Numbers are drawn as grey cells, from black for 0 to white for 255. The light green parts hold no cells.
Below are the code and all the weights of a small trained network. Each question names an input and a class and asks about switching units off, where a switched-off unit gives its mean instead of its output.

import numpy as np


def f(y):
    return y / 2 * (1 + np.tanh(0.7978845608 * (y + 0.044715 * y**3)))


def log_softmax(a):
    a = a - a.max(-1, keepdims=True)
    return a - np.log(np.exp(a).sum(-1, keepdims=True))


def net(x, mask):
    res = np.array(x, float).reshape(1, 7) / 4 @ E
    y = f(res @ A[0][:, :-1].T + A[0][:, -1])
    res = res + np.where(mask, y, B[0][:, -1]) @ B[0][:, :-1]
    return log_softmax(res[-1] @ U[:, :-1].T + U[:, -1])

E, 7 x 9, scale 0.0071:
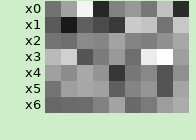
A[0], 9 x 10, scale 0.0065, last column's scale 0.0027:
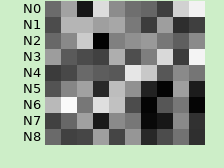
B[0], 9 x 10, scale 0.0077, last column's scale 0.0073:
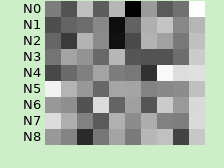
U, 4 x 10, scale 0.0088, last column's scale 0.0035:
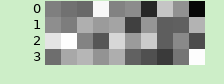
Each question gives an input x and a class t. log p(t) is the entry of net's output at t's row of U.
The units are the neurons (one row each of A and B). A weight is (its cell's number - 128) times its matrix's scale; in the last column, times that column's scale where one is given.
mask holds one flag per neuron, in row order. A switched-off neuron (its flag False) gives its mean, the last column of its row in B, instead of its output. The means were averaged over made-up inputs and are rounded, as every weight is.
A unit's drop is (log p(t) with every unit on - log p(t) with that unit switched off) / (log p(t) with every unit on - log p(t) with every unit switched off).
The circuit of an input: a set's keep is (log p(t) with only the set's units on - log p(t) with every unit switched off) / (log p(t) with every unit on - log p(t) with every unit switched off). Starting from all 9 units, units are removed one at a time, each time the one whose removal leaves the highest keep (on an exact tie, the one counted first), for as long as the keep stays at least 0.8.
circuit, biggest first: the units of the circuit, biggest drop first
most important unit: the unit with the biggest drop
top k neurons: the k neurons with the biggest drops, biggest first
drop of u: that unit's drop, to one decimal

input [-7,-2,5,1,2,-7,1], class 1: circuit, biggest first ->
(N0)
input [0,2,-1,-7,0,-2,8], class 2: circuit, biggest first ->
(N7; N5)
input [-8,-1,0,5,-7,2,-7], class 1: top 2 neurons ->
(N0; N7)
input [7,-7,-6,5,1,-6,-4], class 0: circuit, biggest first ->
(N6; N1)
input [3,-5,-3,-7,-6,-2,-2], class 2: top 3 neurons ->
(N7; N5; N4)
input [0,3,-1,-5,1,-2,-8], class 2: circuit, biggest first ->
(N7; N5; N8)
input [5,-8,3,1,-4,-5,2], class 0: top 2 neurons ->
(N6; N1)
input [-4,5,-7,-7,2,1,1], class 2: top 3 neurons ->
(N7; N8; N5)
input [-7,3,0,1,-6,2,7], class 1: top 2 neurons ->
(N0; N6)
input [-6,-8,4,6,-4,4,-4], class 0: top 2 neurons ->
(N6; N7)
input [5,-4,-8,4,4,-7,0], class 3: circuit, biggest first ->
(N3; N7)
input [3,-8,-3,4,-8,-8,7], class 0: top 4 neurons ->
(N6; N1; N0; N7)
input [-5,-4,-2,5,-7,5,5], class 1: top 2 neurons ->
(N0; N4)
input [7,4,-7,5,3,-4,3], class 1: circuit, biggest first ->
(N2)
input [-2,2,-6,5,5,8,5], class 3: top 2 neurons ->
(N7; N8)
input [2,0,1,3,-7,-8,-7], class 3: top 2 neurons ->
(N3; N7)
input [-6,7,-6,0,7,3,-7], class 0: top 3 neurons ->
(N4; N7; N3)
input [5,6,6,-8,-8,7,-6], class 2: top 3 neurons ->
(N7; N5; N6)
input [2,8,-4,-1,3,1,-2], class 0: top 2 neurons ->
(N4; N0)
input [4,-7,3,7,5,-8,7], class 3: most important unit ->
N3
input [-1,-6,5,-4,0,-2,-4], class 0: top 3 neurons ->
(N6; N1; N0)
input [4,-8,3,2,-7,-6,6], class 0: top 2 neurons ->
(N6; N1)
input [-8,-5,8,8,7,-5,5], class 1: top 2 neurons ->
(N0; N4)
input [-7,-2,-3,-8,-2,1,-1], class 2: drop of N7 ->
0.2
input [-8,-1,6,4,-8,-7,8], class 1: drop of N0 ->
0.3
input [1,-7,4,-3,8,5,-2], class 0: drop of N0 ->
0.1
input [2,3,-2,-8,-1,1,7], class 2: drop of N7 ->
0.3
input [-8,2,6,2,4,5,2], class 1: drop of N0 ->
0.7
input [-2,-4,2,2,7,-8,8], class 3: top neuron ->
(N4)
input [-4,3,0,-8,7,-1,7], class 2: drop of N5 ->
0.2
